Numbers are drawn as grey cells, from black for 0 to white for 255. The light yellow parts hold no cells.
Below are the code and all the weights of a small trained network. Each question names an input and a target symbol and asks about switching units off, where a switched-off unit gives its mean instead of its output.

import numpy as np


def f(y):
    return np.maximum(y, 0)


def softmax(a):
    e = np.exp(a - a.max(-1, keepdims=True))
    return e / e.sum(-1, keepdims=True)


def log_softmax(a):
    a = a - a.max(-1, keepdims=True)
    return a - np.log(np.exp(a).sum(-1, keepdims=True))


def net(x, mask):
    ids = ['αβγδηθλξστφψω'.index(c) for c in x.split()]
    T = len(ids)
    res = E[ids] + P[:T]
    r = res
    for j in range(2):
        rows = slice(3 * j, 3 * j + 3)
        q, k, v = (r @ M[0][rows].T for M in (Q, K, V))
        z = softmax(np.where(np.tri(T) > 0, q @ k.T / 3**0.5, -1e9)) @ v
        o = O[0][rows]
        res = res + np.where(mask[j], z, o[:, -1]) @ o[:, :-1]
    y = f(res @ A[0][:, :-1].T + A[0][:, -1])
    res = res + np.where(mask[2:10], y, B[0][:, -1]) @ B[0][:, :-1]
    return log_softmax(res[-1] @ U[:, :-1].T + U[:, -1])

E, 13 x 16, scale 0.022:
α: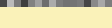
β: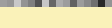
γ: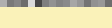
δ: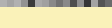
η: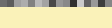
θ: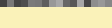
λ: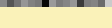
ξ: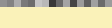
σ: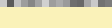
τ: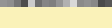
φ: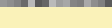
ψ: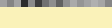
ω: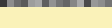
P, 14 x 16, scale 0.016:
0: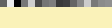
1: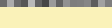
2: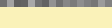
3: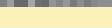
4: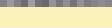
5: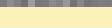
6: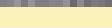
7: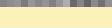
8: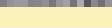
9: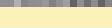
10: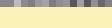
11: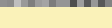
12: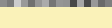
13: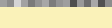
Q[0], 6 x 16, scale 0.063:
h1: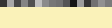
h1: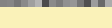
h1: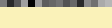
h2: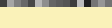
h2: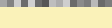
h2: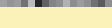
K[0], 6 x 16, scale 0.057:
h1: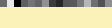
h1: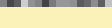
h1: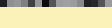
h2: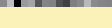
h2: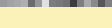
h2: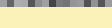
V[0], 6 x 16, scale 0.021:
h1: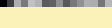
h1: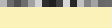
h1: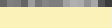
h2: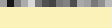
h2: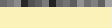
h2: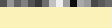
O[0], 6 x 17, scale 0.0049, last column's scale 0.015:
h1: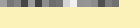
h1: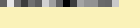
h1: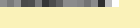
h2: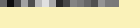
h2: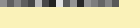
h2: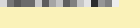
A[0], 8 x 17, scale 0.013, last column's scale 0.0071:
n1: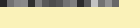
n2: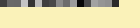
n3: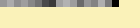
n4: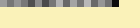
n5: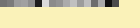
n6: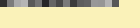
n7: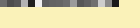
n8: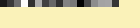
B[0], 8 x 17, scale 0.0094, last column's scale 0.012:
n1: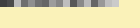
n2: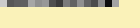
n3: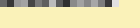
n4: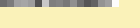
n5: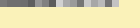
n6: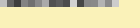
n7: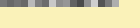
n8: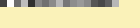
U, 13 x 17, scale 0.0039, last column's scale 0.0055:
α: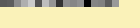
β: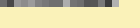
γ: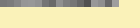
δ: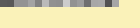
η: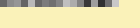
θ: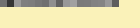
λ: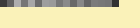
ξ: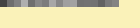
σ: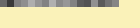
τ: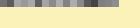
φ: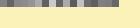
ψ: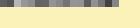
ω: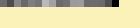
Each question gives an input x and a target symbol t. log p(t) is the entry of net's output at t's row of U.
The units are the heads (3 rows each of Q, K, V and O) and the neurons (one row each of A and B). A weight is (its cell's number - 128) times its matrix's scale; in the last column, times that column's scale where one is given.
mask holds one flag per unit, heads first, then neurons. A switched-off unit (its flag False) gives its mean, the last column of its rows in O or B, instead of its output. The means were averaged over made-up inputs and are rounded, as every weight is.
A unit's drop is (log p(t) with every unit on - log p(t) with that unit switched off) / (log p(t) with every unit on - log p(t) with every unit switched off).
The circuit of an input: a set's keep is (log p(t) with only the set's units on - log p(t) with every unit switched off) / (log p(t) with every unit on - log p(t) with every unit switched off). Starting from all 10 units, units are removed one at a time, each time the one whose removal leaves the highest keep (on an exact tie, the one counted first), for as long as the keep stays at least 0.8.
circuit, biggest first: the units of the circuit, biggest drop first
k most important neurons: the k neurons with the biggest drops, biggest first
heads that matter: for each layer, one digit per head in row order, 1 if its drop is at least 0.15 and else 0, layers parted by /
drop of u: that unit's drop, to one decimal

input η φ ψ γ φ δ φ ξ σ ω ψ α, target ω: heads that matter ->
11
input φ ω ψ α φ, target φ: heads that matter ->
11
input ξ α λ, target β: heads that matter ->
01
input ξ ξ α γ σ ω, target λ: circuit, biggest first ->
(h1, h2, n1)
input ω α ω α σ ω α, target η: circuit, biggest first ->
(h1, h2)
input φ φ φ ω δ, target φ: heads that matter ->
01
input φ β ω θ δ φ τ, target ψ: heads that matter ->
01
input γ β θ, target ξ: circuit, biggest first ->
(n8, h2, h1)
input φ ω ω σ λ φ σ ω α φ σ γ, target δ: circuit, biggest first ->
(n5, h2, h1)
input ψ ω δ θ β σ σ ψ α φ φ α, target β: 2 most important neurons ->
(n2, n1)
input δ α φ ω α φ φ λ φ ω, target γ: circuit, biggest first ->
(h1, h2, n6)
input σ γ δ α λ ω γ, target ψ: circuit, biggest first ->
(h2, n3)
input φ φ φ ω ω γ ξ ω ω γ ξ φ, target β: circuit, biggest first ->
(n2, h2)
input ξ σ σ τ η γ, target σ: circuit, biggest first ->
(h2, n7)
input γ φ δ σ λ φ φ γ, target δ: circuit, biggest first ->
(n5, h2)
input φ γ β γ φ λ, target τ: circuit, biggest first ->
(h2, n4)
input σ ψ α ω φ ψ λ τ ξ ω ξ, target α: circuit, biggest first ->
(h2)
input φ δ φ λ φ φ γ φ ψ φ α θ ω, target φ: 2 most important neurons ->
(n4, n6)
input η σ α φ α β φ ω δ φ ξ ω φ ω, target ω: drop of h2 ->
0.5
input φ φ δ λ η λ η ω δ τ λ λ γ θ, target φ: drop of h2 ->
1.1
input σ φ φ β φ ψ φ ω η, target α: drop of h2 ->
1.0
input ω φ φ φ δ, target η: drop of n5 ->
0.0
